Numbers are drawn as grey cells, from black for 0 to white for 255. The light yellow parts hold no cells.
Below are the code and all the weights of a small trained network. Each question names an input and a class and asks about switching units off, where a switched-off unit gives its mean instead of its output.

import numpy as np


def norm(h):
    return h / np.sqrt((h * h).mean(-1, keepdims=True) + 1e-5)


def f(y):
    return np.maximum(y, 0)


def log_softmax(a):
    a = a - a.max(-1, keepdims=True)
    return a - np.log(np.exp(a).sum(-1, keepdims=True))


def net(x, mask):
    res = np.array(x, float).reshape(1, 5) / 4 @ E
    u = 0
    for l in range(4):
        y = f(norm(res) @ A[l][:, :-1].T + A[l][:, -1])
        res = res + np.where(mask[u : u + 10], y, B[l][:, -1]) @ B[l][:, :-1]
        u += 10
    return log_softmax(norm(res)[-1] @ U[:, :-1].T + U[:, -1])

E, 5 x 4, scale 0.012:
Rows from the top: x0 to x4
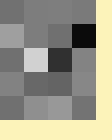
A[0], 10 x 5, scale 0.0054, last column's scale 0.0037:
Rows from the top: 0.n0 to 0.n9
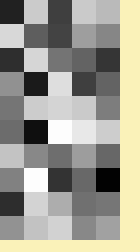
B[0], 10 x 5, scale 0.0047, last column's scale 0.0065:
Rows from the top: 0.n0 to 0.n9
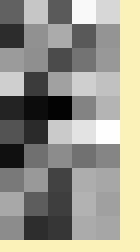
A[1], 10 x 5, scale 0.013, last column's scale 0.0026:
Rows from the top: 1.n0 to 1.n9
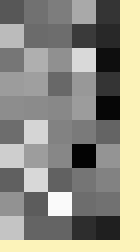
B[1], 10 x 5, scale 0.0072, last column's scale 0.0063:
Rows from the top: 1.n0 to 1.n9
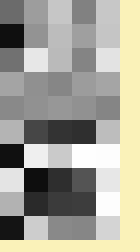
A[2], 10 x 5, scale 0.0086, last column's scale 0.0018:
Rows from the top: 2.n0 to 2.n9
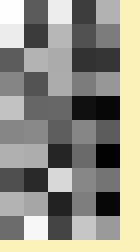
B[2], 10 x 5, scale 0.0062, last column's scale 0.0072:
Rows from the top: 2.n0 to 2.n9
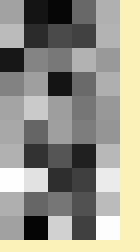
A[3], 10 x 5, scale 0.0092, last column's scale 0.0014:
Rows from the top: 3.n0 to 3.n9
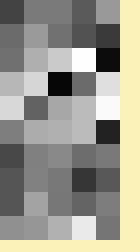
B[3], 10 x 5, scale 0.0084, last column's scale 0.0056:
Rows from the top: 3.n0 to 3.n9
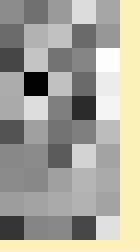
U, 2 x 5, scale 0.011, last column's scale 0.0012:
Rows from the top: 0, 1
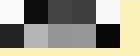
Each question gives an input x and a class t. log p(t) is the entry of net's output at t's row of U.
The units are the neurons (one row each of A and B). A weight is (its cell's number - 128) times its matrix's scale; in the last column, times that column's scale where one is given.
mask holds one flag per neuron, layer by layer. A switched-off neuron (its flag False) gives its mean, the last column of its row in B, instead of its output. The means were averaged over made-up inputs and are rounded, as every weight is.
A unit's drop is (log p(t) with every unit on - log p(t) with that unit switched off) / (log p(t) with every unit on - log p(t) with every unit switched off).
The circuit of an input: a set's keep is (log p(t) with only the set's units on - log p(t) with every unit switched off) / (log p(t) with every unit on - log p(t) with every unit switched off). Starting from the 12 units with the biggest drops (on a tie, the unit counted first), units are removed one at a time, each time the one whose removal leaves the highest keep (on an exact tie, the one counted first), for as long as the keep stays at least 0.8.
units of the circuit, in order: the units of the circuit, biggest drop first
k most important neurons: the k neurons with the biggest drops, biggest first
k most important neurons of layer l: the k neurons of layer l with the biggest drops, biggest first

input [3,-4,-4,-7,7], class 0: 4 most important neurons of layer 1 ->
(1.n6, 1.n8, 1.n9, 1.n1)
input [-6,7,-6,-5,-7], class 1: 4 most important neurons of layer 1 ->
(1.n9, 1.n6, 1.n1, 1.n7)
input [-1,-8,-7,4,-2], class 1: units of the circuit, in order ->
(1.n7, 3.n2)
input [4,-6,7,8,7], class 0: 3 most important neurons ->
(1.n6, 0.n5, 1.n7)
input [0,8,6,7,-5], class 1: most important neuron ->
(1.n6)
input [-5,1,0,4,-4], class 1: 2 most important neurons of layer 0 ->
(0.n5, 0.n0)
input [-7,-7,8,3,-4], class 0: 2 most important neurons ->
(1.n6, 0.n5)
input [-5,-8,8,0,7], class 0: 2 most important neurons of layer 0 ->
(0.n5, 0.n3)
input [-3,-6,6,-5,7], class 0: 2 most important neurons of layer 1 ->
(1.n6, 1.n7)
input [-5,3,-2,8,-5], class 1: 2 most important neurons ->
(0.n5, 1.n9)
